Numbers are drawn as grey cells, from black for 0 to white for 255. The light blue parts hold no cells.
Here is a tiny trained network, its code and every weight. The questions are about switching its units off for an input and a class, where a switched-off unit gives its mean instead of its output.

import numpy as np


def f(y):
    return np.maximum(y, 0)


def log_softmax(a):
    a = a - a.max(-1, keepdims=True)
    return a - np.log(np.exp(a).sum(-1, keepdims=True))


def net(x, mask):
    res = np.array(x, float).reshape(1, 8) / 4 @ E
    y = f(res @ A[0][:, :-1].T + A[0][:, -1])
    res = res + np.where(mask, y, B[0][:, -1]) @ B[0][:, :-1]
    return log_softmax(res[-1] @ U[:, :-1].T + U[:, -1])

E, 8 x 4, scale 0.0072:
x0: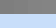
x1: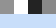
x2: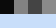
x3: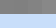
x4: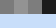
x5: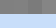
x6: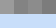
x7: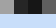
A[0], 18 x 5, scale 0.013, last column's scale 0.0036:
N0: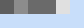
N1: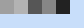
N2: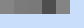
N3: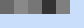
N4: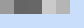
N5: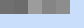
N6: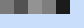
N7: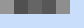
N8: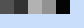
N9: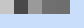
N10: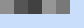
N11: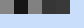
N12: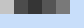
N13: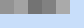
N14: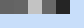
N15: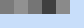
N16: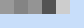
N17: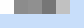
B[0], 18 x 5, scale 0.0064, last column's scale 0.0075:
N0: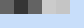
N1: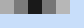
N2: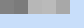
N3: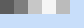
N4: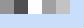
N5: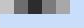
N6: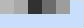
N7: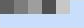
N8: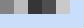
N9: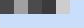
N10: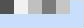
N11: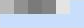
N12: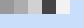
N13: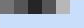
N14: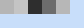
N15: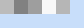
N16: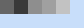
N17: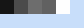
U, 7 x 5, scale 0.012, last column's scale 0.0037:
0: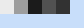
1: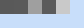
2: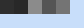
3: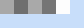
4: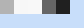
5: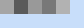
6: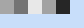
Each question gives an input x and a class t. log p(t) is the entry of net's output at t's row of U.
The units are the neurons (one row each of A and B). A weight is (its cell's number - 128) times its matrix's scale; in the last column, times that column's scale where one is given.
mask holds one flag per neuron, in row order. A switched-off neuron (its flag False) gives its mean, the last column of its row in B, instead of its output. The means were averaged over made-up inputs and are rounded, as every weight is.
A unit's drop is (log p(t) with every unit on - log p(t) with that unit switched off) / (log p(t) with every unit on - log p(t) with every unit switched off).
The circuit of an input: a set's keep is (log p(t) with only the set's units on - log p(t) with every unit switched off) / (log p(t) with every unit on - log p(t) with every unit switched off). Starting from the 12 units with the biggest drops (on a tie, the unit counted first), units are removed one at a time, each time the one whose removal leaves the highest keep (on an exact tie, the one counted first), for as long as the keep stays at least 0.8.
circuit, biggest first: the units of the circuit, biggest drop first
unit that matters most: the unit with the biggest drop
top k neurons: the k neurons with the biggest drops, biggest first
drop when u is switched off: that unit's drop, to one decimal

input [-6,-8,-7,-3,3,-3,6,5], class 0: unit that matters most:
N11
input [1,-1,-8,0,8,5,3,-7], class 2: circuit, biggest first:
[N17, N16]
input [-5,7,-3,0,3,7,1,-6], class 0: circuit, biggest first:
[N1, N13]
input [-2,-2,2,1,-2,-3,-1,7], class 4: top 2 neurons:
[N10, N12]
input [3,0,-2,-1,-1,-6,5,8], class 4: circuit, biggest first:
[N12, N10]
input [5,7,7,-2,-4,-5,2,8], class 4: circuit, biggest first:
[N10, N12]
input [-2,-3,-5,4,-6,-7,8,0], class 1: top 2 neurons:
[N17, N9]
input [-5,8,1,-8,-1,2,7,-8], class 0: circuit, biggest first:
[N1, N13]
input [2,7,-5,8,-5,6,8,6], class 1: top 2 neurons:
[N17, N4]
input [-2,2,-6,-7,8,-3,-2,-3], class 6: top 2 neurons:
[N15, N3]
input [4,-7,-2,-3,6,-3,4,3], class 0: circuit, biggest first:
[N11, N14]
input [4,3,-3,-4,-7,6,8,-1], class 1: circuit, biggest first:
[N17, N11]
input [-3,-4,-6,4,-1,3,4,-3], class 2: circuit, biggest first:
[N17, N9]
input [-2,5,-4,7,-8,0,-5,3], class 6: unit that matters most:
N4
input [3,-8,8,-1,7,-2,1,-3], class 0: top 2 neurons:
[N14, N8]
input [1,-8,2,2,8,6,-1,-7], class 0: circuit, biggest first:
[N14, N8, N5]
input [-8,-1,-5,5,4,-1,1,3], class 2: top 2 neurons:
[N17, N9]
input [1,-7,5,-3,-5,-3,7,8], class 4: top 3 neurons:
[N10, N12, N4]
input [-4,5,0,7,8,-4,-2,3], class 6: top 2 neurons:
[N3, N15]
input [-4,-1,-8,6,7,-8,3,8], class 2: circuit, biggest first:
[N17]
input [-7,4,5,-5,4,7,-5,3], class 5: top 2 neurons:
[N17, N15]
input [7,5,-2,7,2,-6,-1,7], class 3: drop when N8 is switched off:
0.1
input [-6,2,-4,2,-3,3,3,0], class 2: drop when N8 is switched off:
0.0
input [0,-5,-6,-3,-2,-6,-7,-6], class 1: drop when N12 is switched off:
0.2
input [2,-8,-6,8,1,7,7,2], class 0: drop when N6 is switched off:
0.2
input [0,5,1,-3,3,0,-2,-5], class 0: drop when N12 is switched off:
0.3
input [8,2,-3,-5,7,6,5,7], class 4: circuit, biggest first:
[N12]
